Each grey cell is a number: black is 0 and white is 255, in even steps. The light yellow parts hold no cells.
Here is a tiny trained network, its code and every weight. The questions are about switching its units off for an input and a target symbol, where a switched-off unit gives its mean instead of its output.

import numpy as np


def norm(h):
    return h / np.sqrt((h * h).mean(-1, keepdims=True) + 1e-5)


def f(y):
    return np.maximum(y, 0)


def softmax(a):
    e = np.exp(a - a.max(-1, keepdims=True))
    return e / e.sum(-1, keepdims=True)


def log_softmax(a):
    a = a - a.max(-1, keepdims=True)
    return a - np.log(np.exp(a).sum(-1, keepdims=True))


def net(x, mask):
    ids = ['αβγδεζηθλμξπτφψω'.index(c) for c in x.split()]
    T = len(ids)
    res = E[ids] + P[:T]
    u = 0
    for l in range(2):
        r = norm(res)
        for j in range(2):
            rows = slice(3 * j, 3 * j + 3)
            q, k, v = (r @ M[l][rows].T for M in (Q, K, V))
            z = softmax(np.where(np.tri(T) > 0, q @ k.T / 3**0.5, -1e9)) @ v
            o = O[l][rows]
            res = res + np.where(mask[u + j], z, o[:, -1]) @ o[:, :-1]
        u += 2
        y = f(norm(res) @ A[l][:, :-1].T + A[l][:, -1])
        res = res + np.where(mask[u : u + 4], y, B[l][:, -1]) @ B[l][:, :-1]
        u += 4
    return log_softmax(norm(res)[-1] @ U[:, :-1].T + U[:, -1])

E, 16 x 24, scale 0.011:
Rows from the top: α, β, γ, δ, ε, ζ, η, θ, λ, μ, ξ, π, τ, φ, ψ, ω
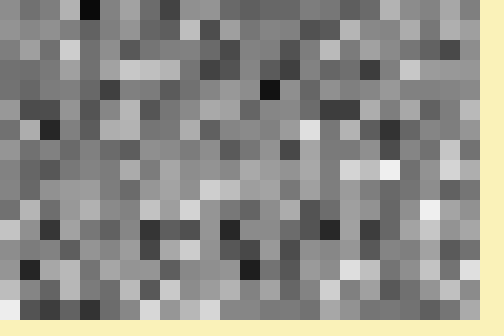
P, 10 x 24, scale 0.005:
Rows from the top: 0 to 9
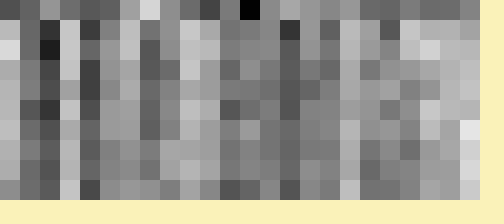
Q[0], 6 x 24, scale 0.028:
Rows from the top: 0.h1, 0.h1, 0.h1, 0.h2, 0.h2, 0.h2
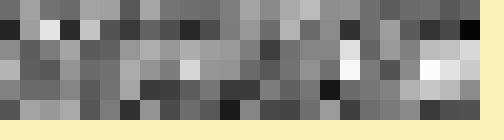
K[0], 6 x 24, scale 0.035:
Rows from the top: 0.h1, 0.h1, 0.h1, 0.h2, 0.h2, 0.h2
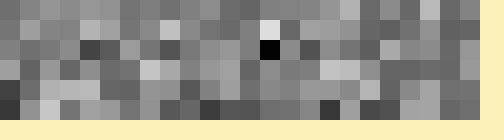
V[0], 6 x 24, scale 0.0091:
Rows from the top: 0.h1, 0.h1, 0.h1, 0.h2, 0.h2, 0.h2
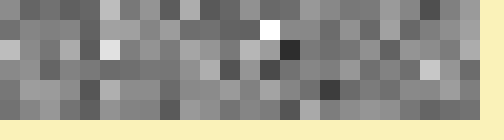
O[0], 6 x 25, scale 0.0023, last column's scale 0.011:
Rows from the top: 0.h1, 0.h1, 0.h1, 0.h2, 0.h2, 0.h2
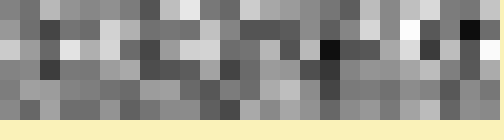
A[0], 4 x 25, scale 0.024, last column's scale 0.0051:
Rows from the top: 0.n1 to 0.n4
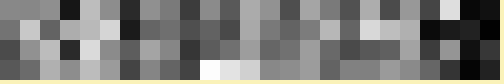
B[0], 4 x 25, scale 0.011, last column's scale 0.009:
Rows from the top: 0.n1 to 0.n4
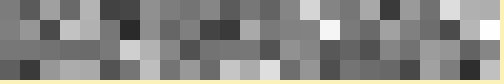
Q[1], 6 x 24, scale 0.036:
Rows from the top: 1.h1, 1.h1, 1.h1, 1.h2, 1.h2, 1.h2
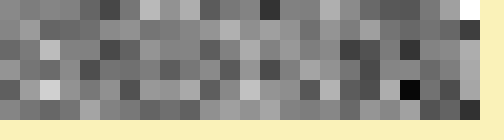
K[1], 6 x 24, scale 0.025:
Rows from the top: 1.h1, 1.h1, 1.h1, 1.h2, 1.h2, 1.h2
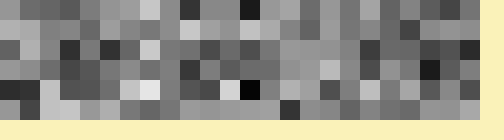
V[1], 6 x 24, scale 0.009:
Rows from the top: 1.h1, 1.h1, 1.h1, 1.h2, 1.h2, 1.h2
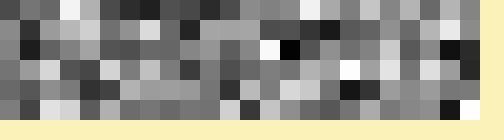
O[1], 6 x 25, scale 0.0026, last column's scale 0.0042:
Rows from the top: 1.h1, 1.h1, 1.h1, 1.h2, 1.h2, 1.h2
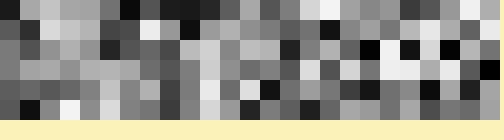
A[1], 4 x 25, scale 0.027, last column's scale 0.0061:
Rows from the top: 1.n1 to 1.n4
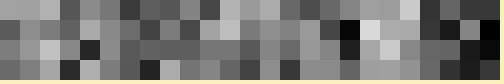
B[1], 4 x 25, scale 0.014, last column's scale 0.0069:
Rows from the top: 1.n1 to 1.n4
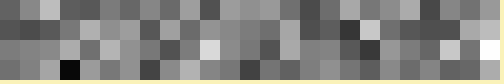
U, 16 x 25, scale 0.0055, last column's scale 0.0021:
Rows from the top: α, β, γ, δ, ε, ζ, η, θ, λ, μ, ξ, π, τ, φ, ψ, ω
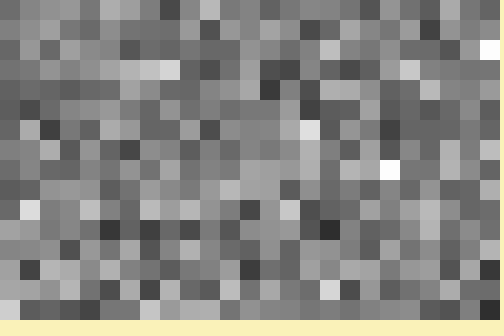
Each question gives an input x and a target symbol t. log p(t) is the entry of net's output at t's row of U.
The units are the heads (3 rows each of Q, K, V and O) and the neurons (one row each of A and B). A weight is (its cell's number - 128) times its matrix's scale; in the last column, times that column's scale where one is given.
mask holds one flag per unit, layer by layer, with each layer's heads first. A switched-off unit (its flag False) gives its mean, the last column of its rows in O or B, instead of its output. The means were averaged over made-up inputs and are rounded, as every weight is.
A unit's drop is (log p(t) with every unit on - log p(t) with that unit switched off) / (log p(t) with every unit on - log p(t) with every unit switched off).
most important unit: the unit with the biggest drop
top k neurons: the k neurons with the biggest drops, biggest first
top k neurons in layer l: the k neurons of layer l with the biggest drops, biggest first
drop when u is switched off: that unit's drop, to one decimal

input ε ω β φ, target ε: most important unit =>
0.h1
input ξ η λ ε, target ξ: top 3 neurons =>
0.n2; 0.n4; 0.n1
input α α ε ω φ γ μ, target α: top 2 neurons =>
0.n2; 0.n4
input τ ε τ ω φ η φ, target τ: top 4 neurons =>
0.n2; 0.n4; 0.n1; 1.n3
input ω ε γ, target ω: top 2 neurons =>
0.n2; 0.n4
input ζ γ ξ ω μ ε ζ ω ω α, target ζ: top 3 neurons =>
0.n2; 0.n4; 1.n3
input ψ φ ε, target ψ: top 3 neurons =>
0.n2; 0.n4; 0.n1
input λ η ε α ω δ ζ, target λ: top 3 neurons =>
0.n2; 0.n4; 1.n3
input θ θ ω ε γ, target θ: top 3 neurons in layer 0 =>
0.n1; 0.n3; 0.n2
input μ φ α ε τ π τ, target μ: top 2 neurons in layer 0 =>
0.n4; 0.n2
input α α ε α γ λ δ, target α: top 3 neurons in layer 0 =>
0.n2; 0.n4; 0.n1
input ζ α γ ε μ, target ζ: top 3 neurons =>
0.n2; 0.n4; 1.n3
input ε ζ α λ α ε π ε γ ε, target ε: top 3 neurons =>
0.n2; 1.n3; 0.n4
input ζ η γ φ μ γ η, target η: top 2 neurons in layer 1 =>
1.n3; 1.n2
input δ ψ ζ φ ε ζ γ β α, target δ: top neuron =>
0.n3
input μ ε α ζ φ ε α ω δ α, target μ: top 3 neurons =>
0.n4; 0.n2; 1.n3
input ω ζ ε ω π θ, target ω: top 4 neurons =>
0.n2; 0.n4; 0.n1; 1.n3
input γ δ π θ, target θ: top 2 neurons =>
0.n1; 0.n2
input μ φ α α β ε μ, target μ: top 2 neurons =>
0.n4; 0.n2
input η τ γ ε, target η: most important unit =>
1.h1
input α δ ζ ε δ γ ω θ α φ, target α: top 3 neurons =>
0.n2; 0.n4; 0.n1
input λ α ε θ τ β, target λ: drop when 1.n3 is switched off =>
0.1
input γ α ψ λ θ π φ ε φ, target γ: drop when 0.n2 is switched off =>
-0.1
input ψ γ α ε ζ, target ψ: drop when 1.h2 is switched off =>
0.2
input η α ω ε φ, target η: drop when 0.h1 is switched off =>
1.0
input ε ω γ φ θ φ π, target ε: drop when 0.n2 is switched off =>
0.3
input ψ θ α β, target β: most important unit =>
0.n2
